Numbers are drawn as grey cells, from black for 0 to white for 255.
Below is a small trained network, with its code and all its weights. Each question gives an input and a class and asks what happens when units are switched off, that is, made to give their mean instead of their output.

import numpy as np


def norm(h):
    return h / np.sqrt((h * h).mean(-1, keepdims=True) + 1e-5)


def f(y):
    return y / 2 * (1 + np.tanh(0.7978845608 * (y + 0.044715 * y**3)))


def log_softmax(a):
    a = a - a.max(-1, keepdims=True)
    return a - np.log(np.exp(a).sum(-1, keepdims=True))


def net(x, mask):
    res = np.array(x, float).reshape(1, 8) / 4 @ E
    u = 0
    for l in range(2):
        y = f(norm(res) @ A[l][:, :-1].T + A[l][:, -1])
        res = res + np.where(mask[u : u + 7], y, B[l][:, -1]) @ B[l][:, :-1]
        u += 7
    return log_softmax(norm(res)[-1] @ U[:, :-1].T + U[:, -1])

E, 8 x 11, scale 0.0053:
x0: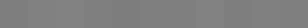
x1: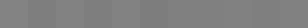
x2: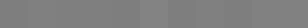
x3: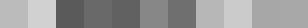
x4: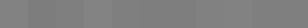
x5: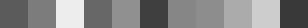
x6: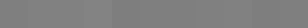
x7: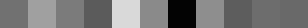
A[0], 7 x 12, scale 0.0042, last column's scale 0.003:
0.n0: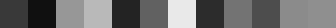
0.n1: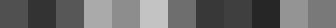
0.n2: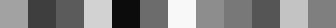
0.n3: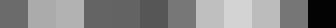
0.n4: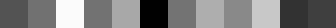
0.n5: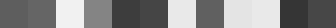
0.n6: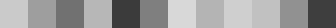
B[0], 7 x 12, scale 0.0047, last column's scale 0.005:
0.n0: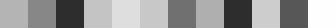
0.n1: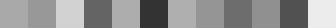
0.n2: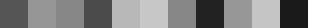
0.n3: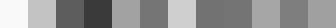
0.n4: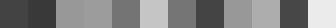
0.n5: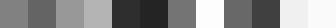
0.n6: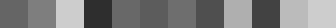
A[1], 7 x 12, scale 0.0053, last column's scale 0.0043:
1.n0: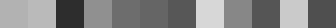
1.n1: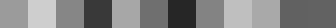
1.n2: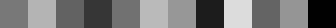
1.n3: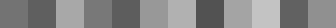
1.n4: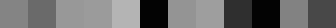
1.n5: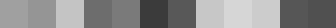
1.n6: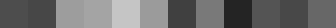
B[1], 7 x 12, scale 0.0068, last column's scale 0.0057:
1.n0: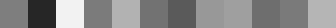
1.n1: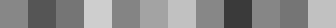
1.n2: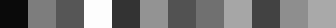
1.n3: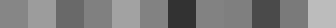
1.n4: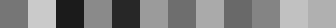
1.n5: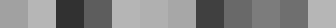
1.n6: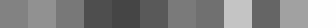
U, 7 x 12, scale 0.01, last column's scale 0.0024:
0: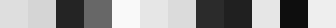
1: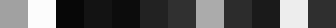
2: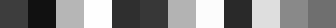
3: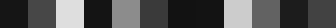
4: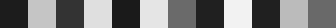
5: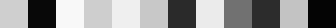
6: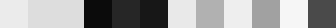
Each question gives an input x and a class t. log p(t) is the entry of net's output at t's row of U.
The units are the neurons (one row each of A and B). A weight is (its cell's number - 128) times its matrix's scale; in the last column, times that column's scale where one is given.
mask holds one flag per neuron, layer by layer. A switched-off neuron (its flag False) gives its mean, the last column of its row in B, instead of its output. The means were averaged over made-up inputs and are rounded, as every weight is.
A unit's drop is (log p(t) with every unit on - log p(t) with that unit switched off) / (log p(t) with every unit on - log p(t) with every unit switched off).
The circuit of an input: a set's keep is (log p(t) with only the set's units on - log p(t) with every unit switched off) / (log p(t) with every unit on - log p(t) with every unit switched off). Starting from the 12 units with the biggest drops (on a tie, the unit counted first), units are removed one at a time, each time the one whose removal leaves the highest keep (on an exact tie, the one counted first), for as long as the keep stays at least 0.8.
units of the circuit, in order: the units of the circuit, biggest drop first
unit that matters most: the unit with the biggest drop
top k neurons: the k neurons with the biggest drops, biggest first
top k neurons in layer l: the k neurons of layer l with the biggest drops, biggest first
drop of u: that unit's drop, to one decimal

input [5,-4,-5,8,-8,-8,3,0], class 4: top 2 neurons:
0.n5, 1.n2
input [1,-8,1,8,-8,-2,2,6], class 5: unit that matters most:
1.n0
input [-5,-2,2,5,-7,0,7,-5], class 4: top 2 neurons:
0.n2, 1.n2
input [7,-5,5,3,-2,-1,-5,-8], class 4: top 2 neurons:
0.n2, 0.n6
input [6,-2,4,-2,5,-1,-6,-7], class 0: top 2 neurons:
0.n0, 0.n2
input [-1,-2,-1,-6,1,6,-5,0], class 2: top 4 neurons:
0.n5, 0.n2, 0.n4, 0.n6
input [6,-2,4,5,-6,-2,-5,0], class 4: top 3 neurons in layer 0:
0.n5, 0.n0, 0.n6
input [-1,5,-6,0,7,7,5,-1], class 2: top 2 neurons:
0.n5, 0.n4
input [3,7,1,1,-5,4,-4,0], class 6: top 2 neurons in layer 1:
1.n1, 1.n5
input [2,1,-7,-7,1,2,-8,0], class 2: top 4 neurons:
0.n2, 0.n0, 0.n6, 0.n4
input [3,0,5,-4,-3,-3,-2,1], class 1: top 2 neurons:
1.n4, 0.n2
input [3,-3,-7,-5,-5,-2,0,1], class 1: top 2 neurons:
0.n2, 1.n4
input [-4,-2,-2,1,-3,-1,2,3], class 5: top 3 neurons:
0.n2, 0.n4, 1.n0
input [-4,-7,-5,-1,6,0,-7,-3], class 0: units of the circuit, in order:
0.n0
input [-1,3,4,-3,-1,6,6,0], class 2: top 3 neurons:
0.n5, 0.n2, 0.n4
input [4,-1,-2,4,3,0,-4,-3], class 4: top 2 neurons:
1.n2, 0.n2
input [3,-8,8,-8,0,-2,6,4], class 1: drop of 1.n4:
0.2
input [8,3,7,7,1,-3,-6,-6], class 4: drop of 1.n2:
0.1
